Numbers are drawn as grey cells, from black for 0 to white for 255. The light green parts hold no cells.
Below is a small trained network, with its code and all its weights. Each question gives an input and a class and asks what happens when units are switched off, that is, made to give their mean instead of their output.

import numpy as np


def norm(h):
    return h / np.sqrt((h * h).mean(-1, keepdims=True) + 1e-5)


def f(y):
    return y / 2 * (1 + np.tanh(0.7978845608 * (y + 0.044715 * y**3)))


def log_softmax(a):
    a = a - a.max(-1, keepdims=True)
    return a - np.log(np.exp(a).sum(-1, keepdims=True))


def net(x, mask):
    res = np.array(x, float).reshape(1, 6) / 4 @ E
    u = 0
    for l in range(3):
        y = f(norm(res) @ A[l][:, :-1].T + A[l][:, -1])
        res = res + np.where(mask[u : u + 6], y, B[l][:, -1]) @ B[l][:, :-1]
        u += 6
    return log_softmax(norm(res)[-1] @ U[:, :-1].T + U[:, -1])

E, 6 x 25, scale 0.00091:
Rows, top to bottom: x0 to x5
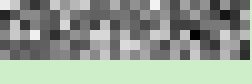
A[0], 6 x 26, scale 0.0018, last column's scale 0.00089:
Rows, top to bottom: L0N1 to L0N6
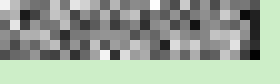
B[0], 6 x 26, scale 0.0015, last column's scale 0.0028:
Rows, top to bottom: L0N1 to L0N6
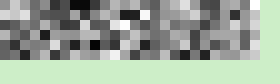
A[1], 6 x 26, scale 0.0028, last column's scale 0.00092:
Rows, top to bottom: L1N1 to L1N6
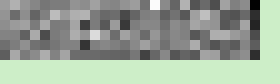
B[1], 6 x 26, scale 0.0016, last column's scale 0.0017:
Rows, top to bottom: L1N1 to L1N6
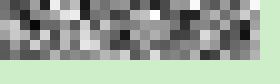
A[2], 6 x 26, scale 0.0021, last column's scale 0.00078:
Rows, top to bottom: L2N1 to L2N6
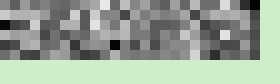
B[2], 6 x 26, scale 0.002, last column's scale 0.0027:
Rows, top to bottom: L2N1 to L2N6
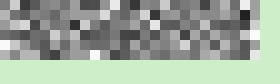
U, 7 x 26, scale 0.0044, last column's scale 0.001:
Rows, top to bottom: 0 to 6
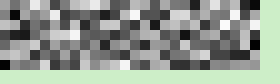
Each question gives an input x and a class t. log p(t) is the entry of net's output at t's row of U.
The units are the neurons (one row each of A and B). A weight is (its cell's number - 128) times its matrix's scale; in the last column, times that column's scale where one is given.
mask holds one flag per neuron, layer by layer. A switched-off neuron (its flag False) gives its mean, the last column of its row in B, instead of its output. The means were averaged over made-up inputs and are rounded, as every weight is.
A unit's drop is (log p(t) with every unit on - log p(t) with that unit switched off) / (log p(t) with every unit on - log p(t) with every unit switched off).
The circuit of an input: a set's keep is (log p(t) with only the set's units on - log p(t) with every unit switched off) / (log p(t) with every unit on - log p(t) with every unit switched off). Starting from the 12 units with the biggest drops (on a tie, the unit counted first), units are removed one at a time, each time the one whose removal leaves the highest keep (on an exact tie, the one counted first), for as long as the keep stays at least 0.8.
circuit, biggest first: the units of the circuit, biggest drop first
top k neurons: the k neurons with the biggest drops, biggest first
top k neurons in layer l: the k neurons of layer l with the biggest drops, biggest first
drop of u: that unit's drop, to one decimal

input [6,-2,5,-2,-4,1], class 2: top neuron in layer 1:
L1N4
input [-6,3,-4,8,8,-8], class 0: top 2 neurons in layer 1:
L1N4, L1N6
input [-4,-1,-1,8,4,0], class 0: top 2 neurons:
L1N4, L2N2
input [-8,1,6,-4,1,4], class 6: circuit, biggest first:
L0N6, L2N3
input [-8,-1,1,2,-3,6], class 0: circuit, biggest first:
L0N4, L1N4
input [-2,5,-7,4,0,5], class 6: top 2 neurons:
L0N6, L2N6
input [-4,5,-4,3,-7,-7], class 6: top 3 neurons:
L2N6, L1N6, L1N3
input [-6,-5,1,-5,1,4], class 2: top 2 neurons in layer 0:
L0N2, L0N6
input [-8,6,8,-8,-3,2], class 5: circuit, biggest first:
L2N5, L2N4
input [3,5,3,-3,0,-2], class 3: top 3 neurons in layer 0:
L0N1, L0N6, L0N5
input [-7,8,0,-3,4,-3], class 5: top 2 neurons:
L2N3, L2N5
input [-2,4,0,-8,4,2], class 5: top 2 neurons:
L0N3, L2N5
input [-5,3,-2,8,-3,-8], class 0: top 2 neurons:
L2N2, L1N4
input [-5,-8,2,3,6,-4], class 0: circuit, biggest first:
L1N4
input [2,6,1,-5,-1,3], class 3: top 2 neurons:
L1N2, L0N1
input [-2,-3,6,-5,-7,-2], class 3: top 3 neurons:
L0N1, L1N2, L0N6
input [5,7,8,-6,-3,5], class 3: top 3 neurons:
L1N2, L0N1, L2N3
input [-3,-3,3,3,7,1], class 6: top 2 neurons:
L0N6, L0N1
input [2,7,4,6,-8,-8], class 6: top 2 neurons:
L0N3, L0N2
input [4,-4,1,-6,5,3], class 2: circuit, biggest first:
L2N1
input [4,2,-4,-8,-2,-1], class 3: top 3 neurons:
L1N2, L0N3, L2N3
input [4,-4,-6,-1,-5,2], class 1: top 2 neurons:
L0N5, L0N2
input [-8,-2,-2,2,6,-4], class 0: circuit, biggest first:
L1N4, L0N1
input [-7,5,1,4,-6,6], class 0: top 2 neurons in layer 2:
L2N5, L2N1
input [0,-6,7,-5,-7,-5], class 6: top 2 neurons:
L0N3, L2N4
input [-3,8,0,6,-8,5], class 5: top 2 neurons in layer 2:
L2N5, L2N3
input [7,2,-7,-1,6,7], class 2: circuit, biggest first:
L2N1
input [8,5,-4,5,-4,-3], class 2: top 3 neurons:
L0N1, L2N4, L0N5
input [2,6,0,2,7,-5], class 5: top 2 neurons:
L2N3, L0N5
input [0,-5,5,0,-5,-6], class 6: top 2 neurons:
L0N3, L0N2
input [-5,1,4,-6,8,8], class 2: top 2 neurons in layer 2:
L2N1, L2N5
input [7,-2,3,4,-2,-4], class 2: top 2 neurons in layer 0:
L0N1, L0N5
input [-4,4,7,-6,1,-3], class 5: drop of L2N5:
0.2
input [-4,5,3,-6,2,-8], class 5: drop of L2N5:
0.1
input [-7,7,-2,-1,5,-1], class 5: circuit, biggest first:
L2N3
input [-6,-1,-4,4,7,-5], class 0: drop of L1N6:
0.1
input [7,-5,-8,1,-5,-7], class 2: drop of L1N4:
0.0
